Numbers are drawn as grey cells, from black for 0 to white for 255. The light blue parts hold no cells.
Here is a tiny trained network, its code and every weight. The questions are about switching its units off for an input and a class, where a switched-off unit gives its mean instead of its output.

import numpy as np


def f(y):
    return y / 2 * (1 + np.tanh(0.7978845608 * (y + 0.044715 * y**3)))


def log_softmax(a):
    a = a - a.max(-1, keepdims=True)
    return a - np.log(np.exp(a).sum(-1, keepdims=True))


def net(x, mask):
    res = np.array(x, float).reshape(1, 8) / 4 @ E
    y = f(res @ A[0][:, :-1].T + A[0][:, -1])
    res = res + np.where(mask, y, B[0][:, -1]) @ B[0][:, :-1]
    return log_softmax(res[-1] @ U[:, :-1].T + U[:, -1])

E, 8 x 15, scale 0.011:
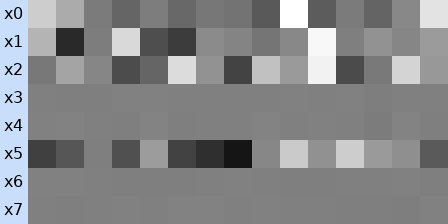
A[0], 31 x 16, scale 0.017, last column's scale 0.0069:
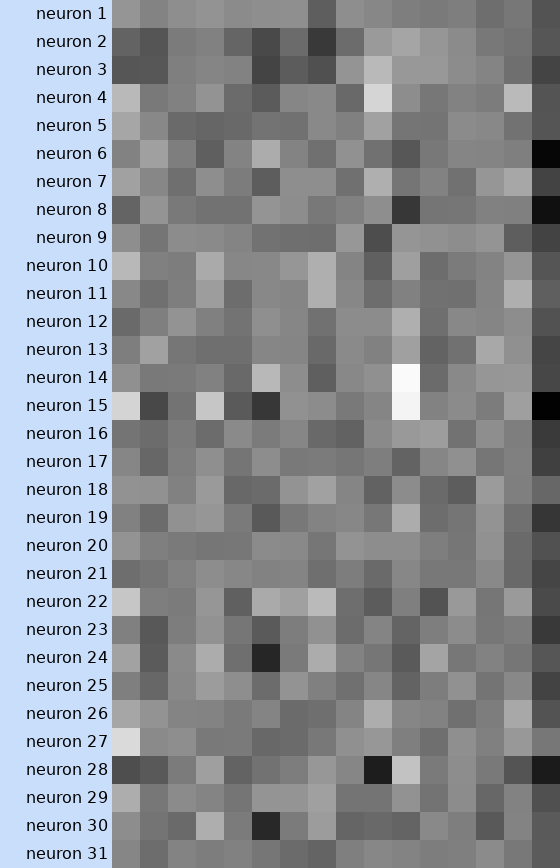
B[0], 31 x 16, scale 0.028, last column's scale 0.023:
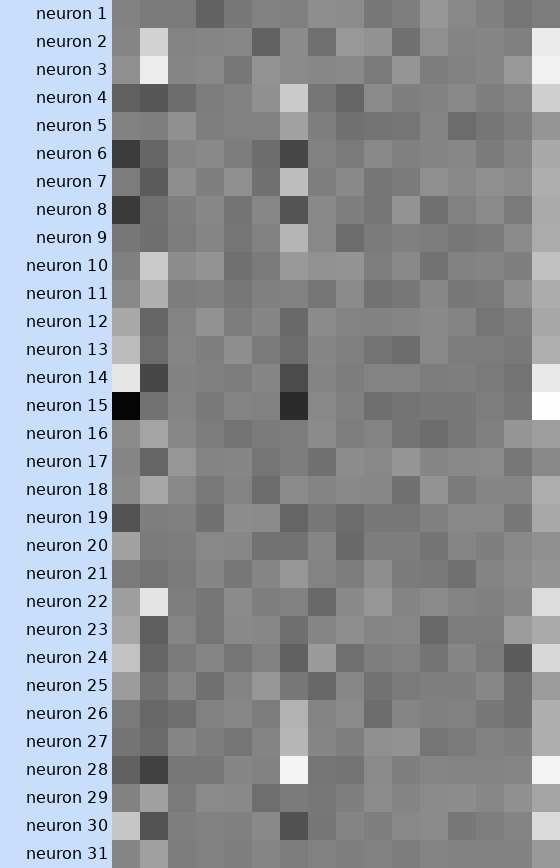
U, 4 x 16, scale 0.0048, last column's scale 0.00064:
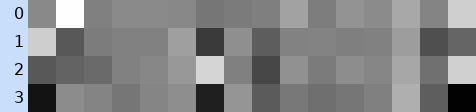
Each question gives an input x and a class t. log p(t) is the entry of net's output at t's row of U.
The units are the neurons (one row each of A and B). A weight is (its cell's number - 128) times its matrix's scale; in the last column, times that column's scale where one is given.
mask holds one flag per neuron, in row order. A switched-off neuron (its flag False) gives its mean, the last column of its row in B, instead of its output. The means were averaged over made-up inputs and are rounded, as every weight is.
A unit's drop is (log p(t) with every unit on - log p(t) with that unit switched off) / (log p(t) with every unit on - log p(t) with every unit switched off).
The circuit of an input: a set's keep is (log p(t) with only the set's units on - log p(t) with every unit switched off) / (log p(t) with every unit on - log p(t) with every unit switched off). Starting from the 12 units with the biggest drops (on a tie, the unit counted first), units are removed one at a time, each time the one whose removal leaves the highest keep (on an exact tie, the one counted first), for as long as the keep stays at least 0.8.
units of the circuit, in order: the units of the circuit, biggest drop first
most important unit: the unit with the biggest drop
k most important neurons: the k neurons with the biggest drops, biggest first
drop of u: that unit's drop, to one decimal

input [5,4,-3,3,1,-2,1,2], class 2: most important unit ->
neuron 4
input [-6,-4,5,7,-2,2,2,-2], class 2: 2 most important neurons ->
neuron 30; neuron 24
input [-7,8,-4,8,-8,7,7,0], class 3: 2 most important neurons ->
neuron 15; neuron 19
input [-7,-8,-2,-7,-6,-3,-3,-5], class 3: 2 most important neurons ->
neuron 6; neuron 8
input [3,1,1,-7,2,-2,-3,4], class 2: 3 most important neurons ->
neuron 3; neuron 2; neuron 4
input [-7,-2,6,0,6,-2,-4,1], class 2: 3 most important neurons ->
neuron 28; neuron 30; neuron 24
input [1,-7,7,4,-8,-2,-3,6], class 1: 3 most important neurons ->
neuron 15; neuron 13; neuron 14
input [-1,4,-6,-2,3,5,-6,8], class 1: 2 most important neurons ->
neuron 24; neuron 30
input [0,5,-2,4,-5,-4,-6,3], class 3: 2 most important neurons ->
neuron 15; neuron 3
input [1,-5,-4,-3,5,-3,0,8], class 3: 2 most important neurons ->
neuron 14; neuron 8
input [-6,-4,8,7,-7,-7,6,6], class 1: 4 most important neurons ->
neuron 14; neuron 3; neuron 2; neuron 13
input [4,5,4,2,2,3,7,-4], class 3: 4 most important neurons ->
neuron 15; neuron 28; neuron 30; neuron 24
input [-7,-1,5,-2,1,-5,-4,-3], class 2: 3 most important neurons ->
neuron 28; neuron 3; neuron 2
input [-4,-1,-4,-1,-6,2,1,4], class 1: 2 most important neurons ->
neuron 4; neuron 30
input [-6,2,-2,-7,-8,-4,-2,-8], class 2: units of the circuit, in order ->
neuron 28
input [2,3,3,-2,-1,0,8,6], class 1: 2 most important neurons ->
neuron 14; neuron 28
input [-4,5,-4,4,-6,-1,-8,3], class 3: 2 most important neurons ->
neuron 15; neuron 14
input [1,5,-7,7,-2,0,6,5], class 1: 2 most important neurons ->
neuron 30; neuron 24
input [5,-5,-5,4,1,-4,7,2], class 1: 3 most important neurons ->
neuron 15; neuron 28; neuron 3
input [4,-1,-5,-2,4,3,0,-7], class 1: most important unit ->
neuron 28
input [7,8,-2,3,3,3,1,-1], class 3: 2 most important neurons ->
neuron 15; neuron 28
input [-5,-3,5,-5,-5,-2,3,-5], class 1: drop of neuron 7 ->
0.1
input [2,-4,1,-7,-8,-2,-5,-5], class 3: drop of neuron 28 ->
0.2
